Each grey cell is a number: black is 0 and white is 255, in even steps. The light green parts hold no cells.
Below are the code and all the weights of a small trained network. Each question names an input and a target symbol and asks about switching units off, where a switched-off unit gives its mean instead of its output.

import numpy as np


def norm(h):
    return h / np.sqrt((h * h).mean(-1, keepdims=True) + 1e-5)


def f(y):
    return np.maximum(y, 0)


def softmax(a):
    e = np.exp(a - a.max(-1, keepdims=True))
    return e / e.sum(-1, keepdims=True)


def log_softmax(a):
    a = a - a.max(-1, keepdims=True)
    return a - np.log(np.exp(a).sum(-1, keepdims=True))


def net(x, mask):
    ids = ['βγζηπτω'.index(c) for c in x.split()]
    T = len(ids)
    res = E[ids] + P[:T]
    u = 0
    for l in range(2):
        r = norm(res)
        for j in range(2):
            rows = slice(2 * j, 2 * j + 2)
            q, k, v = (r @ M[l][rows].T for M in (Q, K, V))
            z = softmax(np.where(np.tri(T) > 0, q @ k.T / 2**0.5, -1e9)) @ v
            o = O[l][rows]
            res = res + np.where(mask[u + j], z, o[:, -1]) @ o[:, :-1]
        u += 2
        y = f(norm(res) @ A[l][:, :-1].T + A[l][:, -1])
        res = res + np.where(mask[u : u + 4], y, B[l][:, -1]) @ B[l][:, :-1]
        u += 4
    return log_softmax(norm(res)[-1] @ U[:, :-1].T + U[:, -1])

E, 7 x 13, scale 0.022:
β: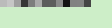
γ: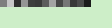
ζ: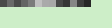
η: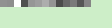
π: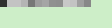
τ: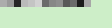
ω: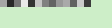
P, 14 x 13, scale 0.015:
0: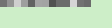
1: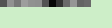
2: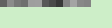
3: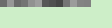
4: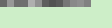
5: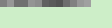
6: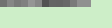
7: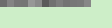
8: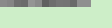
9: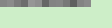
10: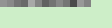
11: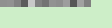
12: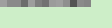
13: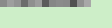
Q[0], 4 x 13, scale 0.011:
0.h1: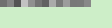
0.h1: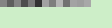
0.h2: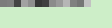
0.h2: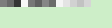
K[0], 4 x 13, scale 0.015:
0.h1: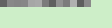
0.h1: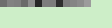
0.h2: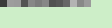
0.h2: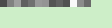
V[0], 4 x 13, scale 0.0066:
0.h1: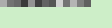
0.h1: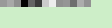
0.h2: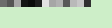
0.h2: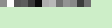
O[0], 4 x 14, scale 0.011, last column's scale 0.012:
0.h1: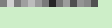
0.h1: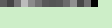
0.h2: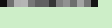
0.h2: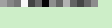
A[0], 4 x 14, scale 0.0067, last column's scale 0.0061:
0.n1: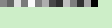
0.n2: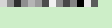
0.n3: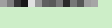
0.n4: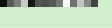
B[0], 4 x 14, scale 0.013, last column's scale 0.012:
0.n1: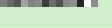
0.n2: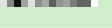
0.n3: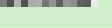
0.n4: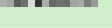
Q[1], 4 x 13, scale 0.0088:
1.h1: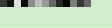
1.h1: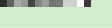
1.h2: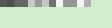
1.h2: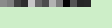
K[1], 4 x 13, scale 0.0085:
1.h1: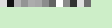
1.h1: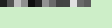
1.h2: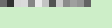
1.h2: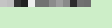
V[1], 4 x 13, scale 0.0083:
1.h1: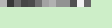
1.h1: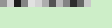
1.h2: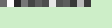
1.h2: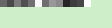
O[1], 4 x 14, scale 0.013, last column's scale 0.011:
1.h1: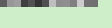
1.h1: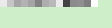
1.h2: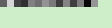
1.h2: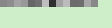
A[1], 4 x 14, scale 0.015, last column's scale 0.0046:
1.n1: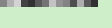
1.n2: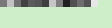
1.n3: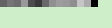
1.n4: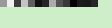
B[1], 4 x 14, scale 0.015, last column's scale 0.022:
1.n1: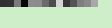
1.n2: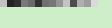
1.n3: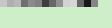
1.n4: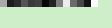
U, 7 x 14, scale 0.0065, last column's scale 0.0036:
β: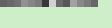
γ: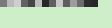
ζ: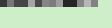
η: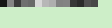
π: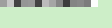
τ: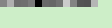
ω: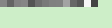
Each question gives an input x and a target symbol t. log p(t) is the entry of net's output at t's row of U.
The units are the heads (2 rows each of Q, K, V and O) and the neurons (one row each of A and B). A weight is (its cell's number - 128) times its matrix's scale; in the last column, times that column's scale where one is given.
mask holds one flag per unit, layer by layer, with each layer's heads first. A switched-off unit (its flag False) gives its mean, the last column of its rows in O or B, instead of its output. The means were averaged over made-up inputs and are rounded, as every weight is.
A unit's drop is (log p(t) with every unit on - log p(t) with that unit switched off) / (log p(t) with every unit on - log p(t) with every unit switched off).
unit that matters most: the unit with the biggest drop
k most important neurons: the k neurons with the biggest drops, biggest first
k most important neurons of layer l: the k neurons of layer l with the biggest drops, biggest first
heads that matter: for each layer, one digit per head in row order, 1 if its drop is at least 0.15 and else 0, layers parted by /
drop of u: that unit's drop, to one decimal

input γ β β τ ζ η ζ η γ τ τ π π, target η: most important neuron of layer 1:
[1.n4]
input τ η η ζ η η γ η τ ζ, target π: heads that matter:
01 / 00
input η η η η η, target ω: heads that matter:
01 / 01
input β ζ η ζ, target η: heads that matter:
01 / 10
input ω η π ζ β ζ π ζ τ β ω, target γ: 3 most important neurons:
[0.n2; 1.n3; 1.n2]
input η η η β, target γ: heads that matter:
11 / 01
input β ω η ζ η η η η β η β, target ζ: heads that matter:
01 / 10
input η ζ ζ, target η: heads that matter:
01 / 11
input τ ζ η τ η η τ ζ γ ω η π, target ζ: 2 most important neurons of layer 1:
[1.n1; 1.n4]
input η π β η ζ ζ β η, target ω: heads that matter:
11 / 01
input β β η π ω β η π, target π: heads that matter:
11 / 00
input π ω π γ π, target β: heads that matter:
01 / 11
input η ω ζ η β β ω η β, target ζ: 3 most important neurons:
[1.n1; 1.n4; 0.n2]
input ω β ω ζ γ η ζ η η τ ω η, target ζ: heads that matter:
01 / 10
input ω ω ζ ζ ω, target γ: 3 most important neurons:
[1.n3; 0.n2; 1.n2]
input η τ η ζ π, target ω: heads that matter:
00 / 11
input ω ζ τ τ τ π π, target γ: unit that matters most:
0.h2
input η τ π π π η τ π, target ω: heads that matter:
01 / 11
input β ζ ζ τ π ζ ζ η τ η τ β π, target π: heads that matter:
11 / 10
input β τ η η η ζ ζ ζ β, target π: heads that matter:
00 / 00
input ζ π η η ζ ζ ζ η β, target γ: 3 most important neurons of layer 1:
[1.n2; 1.n4; 1.n1]
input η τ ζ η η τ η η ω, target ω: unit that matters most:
1.h2
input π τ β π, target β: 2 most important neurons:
[1.n4; 0.n2]
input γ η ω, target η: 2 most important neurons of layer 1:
[1.n4; 1.n2]
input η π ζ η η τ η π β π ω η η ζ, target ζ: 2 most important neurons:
[1.n1; 1.n4]
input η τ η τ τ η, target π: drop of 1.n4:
0.2
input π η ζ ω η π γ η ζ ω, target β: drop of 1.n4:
0.4
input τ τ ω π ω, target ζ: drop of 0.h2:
0.1
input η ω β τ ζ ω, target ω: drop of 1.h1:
0.4
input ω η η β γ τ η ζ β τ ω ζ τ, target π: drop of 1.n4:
0.3
